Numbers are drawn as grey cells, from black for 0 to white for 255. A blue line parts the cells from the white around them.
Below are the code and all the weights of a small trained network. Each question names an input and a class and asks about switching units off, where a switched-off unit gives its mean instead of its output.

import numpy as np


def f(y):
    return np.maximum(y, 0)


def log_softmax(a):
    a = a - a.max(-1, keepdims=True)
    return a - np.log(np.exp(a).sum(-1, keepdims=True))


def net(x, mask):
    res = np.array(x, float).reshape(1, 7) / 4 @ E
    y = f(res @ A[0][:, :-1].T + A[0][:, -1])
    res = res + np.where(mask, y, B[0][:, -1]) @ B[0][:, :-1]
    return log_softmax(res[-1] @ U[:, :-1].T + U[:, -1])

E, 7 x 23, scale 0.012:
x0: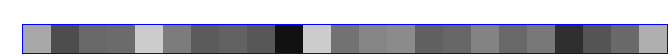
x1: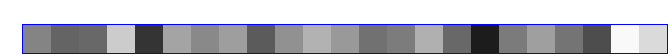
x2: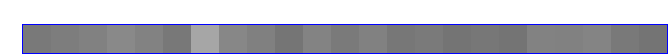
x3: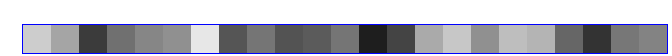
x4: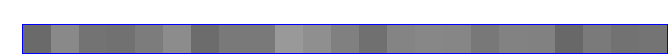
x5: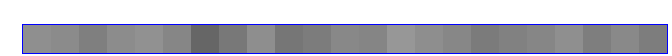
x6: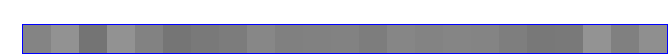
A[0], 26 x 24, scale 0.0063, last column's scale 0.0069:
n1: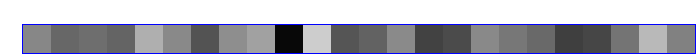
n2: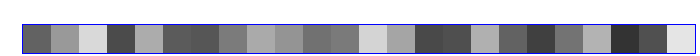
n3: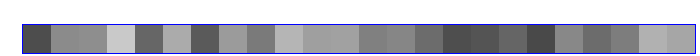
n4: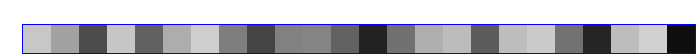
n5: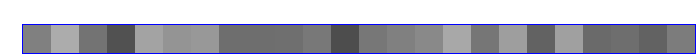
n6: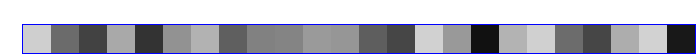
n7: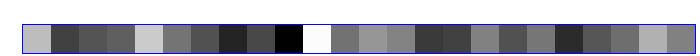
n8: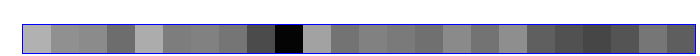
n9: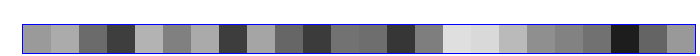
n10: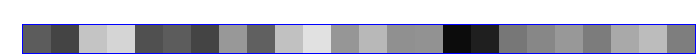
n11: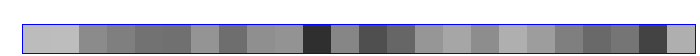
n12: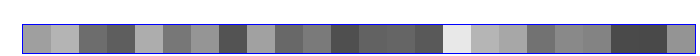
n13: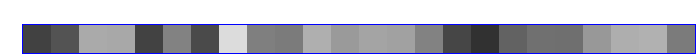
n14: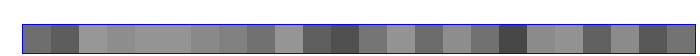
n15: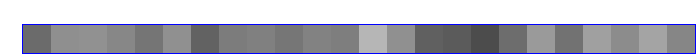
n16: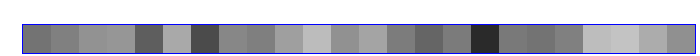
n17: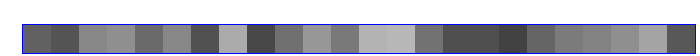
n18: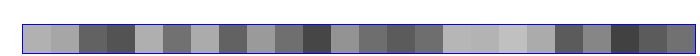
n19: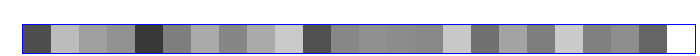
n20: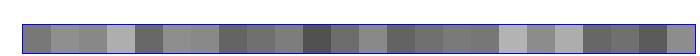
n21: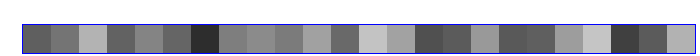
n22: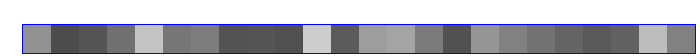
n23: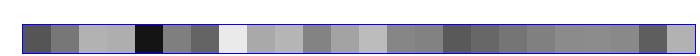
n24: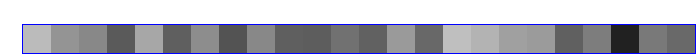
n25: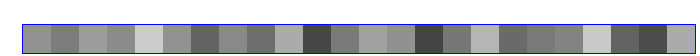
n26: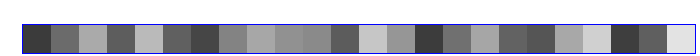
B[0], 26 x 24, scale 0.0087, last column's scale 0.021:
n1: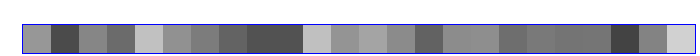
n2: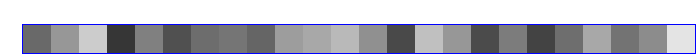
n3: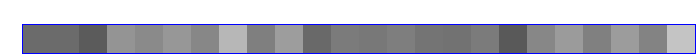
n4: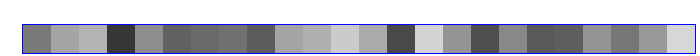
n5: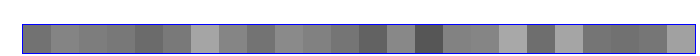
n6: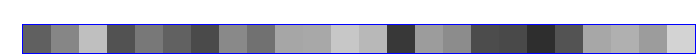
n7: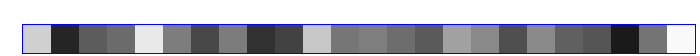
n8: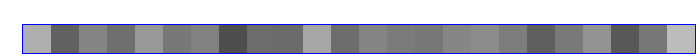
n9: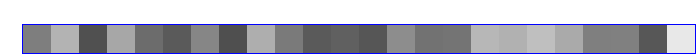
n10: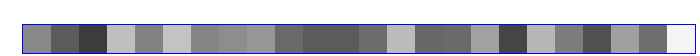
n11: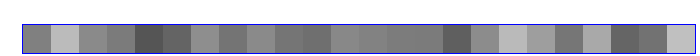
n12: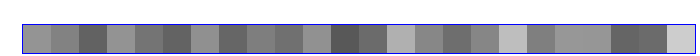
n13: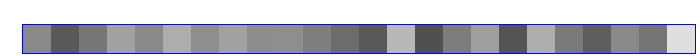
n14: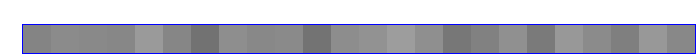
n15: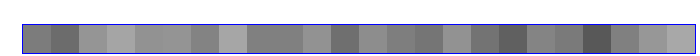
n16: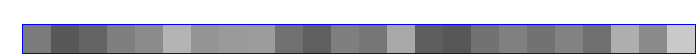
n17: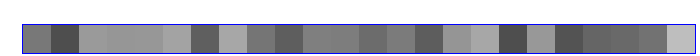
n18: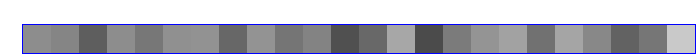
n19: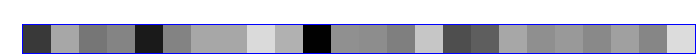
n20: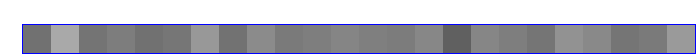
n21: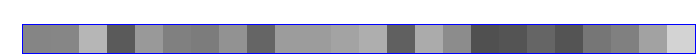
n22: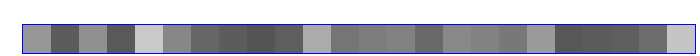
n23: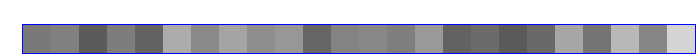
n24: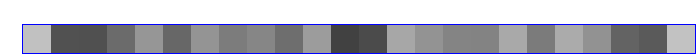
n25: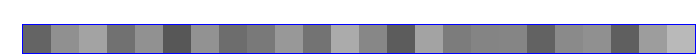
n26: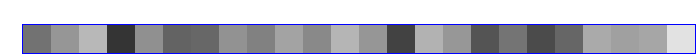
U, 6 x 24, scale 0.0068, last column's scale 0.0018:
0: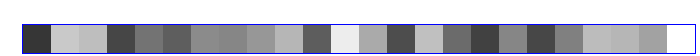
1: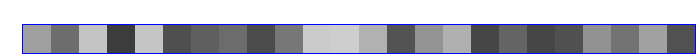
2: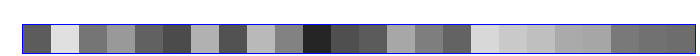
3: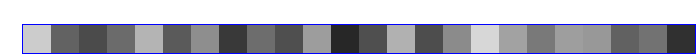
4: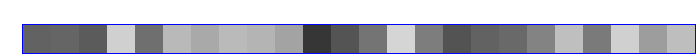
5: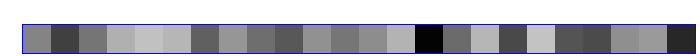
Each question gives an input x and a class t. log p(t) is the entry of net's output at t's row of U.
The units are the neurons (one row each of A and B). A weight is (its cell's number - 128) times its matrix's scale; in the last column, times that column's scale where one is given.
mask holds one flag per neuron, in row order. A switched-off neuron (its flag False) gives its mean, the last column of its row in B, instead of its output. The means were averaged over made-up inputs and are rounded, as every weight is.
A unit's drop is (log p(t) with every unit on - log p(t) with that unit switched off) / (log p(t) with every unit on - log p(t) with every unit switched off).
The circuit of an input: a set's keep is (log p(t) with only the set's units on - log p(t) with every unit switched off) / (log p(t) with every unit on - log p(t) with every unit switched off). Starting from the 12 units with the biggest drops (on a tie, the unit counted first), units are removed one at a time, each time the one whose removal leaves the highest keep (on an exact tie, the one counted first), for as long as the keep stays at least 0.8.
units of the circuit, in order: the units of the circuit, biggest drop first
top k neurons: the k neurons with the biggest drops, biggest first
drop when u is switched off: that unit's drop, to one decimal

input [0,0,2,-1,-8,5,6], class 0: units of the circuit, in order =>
n7
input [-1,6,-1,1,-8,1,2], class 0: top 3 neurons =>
n6, n4, n7
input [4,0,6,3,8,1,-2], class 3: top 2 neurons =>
n2, n26
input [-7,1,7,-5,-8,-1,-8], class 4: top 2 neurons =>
n10, n4
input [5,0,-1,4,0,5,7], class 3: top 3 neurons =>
n2, n26, n21
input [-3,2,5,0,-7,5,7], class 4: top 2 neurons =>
n2, n26
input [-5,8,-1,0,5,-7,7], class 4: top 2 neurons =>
n10, n2
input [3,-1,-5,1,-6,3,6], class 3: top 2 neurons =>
n6, n4
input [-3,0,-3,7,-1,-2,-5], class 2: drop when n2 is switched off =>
0.1
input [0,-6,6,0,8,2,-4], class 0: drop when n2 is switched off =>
0.4
